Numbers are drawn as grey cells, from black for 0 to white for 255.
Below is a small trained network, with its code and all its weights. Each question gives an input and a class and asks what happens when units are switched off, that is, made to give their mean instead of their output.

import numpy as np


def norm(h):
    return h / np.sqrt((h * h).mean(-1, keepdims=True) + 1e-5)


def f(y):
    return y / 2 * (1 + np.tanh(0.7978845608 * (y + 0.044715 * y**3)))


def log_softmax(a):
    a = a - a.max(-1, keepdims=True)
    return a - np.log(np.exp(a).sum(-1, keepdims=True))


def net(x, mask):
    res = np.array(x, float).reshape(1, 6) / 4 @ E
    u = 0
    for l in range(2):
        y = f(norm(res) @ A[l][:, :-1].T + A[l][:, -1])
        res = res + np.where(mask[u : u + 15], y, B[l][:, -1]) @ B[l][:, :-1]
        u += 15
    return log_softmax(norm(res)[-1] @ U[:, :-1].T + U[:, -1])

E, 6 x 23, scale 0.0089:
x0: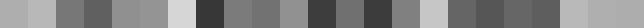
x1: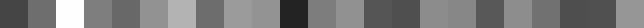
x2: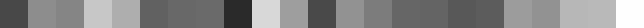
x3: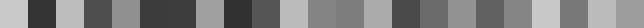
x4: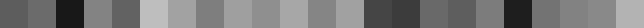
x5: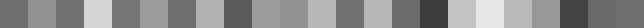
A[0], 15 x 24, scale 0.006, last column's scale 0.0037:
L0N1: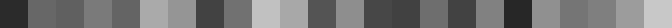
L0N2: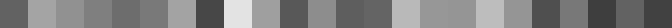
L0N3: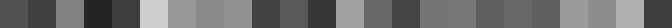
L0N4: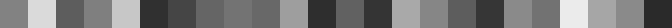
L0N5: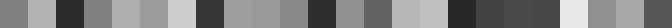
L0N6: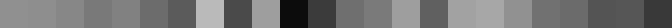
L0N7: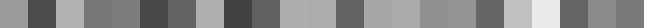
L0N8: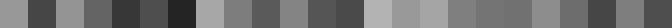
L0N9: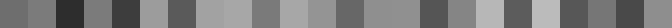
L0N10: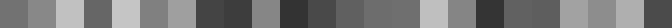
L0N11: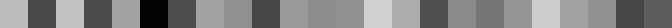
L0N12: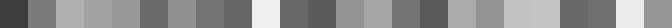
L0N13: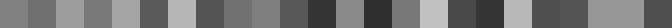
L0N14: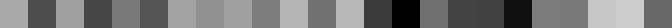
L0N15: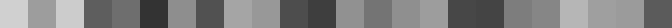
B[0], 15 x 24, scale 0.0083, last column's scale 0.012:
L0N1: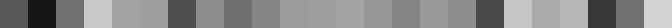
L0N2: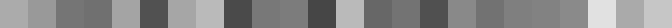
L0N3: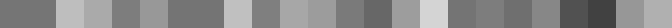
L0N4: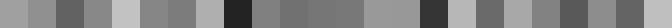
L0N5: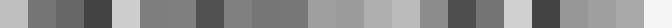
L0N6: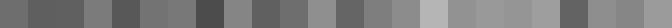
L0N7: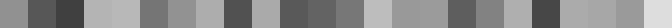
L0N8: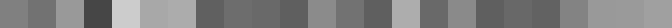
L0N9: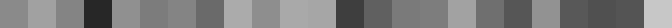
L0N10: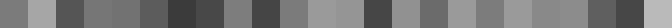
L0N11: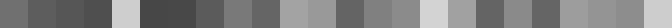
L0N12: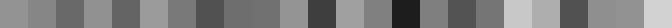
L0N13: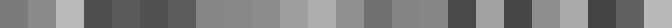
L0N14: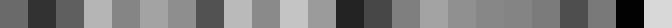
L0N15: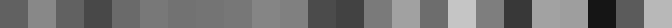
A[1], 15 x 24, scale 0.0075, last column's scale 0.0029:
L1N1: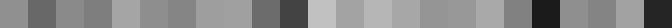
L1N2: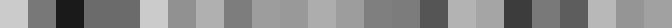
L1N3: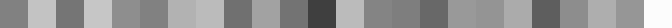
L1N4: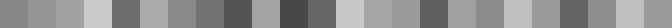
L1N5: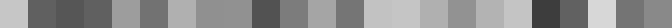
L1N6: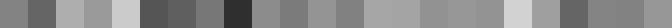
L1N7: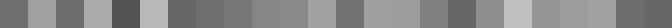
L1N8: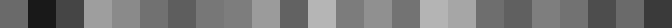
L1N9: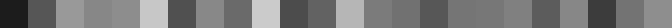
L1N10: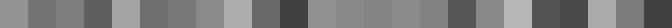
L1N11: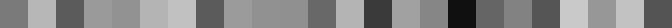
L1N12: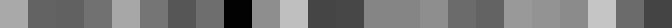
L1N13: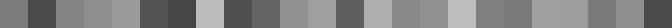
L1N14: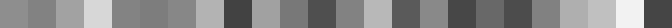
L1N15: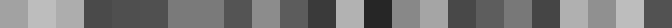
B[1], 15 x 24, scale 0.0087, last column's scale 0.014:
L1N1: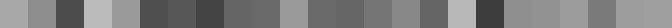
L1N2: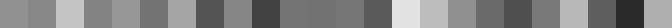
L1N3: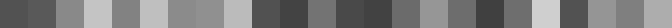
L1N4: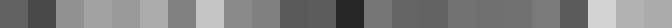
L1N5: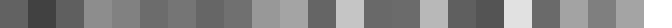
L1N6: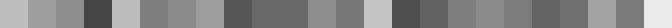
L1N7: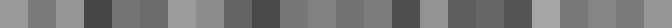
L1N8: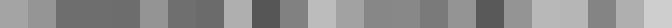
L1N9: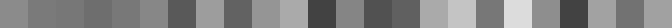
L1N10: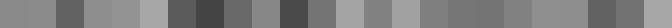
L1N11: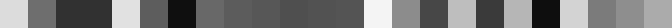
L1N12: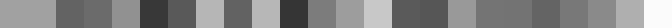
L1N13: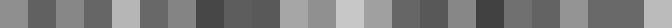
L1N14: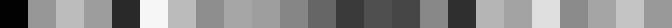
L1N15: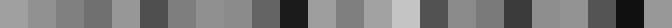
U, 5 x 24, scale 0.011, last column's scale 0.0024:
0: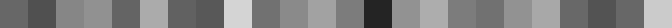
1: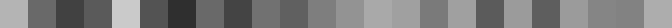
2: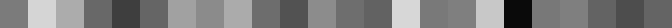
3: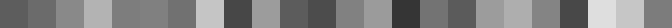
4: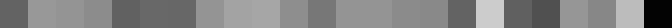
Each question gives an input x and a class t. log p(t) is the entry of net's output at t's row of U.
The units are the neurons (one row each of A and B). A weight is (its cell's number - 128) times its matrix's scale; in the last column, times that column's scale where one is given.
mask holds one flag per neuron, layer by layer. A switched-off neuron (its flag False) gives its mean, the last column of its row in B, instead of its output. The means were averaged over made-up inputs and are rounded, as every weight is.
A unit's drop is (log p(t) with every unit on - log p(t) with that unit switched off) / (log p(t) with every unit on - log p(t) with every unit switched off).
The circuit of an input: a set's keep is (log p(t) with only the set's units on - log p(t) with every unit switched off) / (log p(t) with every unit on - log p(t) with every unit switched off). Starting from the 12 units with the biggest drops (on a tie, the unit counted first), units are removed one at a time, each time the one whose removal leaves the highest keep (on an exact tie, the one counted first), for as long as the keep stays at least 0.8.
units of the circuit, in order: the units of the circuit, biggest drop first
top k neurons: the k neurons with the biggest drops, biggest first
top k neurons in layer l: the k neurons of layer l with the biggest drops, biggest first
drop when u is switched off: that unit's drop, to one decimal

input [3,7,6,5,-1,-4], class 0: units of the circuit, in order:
L0N14; L0N13; L1N11
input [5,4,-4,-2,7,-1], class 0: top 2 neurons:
L0N14; L0N3
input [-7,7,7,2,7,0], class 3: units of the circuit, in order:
L0N12
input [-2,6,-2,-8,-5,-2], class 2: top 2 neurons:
L0N5; L0N7
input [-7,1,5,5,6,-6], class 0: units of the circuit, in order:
L0N14; L1N11
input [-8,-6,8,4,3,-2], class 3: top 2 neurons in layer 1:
L1N14; L1N11
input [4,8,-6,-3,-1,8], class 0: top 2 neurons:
L1N12; L1N3
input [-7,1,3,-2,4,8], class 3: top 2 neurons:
L0N12; L0N14
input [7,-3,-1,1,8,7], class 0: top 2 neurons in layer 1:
L1N6; L1N12
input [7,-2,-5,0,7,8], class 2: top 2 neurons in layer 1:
L1N2; L1N5
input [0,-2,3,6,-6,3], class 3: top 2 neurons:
L0N7; L1N14
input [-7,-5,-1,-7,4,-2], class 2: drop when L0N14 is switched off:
0.1
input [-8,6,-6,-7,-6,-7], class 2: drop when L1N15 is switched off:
0.2
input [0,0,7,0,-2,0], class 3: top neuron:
L0N12
